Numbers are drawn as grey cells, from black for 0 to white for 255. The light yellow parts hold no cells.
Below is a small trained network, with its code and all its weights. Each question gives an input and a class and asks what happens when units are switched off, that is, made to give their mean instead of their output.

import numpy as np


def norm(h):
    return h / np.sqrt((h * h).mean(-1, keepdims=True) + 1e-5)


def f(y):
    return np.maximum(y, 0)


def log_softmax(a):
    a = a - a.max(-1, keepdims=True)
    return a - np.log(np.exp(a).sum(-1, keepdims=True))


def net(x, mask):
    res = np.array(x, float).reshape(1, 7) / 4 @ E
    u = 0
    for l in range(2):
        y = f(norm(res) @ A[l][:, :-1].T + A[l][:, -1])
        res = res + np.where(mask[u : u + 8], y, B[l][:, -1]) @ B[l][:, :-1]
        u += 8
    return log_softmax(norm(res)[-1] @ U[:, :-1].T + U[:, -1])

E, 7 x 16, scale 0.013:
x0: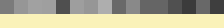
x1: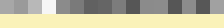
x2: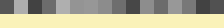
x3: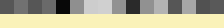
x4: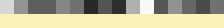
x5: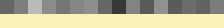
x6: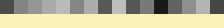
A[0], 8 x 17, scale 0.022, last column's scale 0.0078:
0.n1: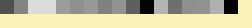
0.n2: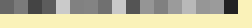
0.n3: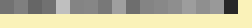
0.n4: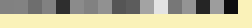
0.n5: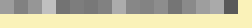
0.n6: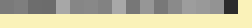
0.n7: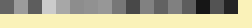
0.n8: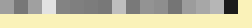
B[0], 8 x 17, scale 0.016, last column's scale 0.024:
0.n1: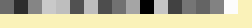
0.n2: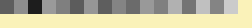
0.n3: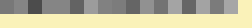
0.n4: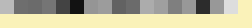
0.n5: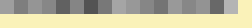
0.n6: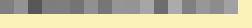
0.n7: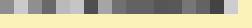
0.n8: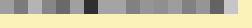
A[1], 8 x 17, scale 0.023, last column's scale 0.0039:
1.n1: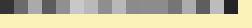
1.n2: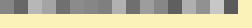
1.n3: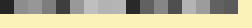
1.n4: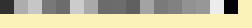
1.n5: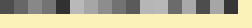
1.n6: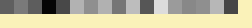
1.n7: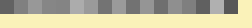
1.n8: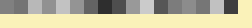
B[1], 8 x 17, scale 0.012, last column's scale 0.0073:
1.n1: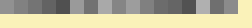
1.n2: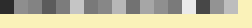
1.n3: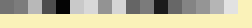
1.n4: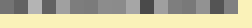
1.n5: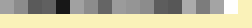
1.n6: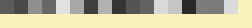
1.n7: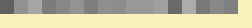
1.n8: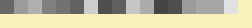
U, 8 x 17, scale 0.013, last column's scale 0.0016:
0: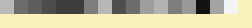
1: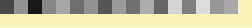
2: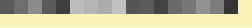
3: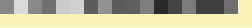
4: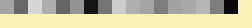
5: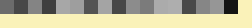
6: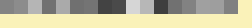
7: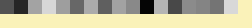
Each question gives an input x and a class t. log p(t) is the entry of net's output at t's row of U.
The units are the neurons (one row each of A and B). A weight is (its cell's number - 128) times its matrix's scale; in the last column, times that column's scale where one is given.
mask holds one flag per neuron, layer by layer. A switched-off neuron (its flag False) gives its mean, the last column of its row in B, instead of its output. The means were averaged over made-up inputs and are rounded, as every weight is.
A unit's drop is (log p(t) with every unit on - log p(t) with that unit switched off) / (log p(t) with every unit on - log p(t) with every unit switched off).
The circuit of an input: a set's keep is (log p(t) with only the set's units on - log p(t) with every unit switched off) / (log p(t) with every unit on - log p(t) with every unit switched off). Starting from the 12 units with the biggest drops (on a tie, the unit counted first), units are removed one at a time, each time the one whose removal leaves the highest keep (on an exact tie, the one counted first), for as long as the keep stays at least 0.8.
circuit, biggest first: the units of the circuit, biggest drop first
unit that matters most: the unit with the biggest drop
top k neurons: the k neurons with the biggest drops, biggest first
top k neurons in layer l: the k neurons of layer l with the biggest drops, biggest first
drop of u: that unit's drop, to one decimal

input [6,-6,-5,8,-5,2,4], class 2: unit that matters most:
1.n3
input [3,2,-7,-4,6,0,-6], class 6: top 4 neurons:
(1.n8 0.n1 0.n4 0.n8)
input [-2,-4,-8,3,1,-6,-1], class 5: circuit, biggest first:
(1.n6 0.n1 0.n4)
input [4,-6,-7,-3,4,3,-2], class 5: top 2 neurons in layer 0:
(0.n1 0.n7)
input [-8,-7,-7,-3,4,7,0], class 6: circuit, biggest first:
(1.n8 0.n1)
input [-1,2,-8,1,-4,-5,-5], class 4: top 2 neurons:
(0.n8 0.n5)
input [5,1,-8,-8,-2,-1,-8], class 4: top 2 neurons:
(0.n5 0.n8)
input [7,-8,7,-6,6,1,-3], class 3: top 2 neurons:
(0.n4 0.n1)
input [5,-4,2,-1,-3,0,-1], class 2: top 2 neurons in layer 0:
(0.n1 0.n4)
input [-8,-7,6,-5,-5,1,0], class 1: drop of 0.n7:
0.0
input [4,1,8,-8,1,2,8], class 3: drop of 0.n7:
0.1
